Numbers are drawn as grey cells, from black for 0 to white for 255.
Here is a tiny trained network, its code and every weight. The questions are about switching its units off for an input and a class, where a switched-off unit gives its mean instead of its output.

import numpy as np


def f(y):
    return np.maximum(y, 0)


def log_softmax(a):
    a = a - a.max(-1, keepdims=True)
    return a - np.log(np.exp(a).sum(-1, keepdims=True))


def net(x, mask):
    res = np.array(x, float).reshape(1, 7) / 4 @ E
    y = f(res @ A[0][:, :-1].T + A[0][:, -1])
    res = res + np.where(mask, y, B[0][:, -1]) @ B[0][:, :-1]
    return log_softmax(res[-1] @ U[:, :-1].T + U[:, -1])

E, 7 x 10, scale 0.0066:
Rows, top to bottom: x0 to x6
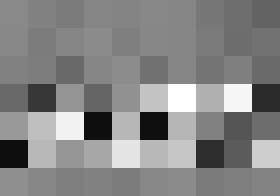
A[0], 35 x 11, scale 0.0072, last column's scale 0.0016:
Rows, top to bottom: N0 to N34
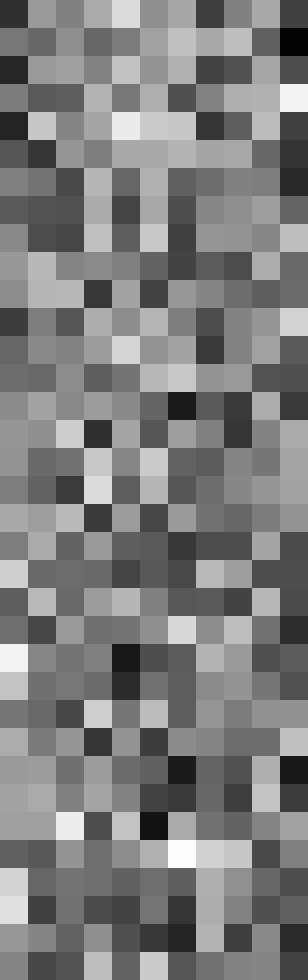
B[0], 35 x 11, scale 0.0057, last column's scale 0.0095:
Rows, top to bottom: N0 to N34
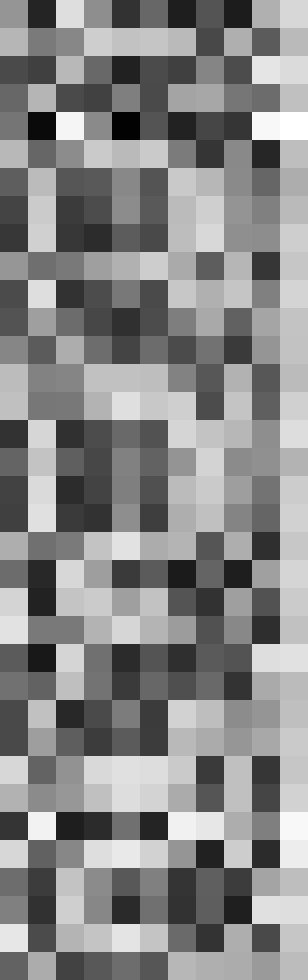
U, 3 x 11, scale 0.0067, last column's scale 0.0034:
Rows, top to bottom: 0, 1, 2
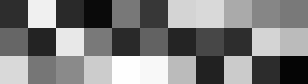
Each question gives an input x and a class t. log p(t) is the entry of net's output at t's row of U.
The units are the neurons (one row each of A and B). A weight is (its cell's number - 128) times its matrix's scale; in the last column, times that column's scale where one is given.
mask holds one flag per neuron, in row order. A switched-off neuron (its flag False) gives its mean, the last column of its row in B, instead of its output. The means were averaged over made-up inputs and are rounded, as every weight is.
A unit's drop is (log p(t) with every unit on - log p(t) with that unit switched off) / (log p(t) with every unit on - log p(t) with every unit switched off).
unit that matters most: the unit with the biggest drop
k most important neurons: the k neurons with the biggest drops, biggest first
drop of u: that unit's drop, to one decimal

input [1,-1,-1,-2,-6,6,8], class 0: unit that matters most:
N17
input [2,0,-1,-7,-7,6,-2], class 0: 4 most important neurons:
(N17 N11 N25 N8)
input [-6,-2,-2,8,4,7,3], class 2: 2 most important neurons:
(N30 N22)
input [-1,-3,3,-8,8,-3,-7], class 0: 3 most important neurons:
(N29 N15 N18)
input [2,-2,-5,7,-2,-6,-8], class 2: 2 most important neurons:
(N30 N4)
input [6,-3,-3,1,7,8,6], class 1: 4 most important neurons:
(N4 N0 N2 N12)
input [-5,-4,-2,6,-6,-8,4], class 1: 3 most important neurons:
(N32 N20 N23)
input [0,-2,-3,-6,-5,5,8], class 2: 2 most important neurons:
(N21 N27)
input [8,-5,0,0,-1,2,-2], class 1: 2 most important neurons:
(N29 N15)
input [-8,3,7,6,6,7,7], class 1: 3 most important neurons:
(N4 N0 N2)
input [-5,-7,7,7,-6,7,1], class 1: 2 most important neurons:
(N4 N0)
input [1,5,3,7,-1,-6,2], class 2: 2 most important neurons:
(N30 N4)
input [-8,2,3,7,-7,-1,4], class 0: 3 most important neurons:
(N8 N17 N25)
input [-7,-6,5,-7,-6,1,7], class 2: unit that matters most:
N27
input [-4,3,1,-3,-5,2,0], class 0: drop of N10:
0.0
